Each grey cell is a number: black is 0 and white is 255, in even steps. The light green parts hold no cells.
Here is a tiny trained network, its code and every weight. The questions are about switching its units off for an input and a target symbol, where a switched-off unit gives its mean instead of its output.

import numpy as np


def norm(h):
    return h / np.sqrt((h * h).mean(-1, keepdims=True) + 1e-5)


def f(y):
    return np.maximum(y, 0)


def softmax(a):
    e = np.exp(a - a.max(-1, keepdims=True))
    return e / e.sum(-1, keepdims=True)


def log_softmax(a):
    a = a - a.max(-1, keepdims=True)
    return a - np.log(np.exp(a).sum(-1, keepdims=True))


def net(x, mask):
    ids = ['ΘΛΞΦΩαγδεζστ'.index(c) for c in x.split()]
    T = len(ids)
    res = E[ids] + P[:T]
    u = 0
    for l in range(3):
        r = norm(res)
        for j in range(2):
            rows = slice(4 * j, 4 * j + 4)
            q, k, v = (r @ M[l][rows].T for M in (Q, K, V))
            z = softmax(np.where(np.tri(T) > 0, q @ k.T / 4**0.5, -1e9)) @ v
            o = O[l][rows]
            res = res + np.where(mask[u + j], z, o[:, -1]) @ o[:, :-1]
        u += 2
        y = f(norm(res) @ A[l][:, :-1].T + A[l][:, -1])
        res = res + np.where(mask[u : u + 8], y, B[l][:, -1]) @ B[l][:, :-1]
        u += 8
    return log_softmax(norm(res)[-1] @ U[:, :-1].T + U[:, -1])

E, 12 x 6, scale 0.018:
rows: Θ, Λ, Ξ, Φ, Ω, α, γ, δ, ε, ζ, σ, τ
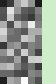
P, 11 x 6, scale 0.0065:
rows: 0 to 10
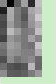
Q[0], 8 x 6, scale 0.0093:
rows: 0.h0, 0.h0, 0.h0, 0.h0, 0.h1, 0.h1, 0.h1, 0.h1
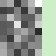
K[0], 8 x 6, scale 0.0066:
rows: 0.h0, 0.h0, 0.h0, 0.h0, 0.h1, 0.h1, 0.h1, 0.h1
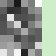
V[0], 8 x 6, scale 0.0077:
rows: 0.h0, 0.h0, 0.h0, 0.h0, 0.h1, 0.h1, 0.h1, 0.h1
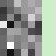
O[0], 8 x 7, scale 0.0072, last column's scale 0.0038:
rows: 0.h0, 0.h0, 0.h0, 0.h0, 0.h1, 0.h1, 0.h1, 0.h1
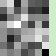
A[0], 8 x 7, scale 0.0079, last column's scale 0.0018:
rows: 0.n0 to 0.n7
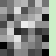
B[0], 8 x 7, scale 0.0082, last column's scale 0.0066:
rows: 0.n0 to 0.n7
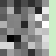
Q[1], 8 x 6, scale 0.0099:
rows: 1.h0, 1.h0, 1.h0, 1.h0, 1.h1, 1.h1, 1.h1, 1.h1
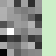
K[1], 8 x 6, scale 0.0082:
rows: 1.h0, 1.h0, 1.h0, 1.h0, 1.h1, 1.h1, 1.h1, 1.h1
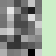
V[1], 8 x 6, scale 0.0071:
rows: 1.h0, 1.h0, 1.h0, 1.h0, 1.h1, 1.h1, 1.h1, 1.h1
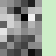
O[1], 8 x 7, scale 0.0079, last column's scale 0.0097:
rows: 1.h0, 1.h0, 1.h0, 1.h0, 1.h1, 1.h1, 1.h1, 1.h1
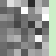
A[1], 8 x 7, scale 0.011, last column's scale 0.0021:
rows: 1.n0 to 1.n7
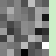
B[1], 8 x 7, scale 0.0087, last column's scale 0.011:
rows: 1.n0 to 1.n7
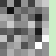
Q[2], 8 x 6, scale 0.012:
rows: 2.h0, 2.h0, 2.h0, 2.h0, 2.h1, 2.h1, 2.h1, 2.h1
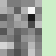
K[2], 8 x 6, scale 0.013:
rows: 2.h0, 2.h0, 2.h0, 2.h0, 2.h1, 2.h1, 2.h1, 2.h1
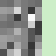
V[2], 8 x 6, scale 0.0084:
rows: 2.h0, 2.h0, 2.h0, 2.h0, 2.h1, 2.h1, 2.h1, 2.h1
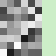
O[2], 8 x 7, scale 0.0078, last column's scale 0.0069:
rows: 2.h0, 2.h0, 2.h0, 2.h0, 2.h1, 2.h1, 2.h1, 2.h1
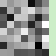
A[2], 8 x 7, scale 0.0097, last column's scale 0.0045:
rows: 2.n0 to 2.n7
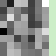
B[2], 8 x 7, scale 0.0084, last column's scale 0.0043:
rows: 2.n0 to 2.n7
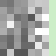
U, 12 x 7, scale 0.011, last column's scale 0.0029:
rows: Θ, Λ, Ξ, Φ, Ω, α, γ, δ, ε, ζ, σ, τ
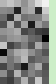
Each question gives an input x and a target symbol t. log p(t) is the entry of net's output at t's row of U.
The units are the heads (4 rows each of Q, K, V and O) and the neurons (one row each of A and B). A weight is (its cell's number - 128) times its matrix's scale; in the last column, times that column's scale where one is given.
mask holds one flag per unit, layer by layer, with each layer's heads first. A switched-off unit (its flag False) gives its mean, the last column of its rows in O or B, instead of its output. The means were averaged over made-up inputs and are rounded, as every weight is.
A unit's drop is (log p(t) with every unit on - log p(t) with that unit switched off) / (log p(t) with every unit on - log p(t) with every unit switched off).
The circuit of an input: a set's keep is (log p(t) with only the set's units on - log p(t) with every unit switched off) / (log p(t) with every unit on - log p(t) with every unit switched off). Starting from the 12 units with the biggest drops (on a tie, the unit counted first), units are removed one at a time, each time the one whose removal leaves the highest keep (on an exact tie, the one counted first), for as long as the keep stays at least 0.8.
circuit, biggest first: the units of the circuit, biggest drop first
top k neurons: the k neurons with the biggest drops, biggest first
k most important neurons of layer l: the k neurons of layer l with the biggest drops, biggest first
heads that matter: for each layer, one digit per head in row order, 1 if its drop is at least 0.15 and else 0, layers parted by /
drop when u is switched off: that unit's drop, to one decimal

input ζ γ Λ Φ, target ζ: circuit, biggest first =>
[0.h0; 2.h1; 2.h0]
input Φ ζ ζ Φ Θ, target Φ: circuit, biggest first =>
[0.h0; 2.h0]
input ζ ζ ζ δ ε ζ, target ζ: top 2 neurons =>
[0.n1; 1.n5]
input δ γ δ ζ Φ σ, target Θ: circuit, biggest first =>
[1.n4; 0.n5]
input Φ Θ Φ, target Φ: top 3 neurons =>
[0.n6; 0.n5; 1.n4]
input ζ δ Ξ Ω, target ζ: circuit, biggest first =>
[0.h0; 2.h1]
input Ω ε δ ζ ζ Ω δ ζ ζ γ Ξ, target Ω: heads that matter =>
11 / 10 / 11
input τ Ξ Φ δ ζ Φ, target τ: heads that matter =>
11 / 10 / 01
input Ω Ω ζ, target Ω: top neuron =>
[1.n1]
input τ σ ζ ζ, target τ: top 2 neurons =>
[1.n6; 0.n7]
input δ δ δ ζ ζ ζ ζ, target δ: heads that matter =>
01 / 10 / 11
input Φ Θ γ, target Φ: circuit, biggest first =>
[2.h0; 0.h0]
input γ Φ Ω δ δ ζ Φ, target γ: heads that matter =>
11 / 10 / 11
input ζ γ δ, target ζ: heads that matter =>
10 / 00 / 01
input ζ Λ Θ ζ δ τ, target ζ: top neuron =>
[0.n1]
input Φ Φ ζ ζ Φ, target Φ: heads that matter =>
11 / 00 / 10
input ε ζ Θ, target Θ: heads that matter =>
10 / 10 / 00
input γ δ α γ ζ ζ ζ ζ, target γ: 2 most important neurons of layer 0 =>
[0.n5; 0.n7]
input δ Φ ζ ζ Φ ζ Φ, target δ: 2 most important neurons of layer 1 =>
[1.n5; 1.n4]
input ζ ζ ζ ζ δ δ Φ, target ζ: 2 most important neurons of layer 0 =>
[0.n1; 0.n0]
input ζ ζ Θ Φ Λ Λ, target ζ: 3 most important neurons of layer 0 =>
[0.n1; 0.n5; 0.n7]
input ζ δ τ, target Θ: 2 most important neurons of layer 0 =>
[0.n1; 0.n6]
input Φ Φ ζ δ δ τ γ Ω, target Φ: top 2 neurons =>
[0.n5; 1.n4]
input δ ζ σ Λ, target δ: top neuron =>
[0.n6]
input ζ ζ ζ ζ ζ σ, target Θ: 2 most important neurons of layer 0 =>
[0.n1; 0.n6]
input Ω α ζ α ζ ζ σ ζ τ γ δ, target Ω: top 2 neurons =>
[0.n3; 1.n1]
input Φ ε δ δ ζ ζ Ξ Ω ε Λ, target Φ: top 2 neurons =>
[0.n5; 1.n4]
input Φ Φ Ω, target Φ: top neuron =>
[0.n5]
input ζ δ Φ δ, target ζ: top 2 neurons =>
[0.n1; 1.n5]
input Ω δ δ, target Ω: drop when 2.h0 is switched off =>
0.5
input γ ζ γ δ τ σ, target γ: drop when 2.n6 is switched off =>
0.0
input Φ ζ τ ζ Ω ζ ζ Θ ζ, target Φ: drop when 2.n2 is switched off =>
0.2
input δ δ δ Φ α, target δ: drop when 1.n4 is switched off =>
0.1
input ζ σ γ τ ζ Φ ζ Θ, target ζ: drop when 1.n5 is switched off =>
0.1
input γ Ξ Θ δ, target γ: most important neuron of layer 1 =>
[1.n1]
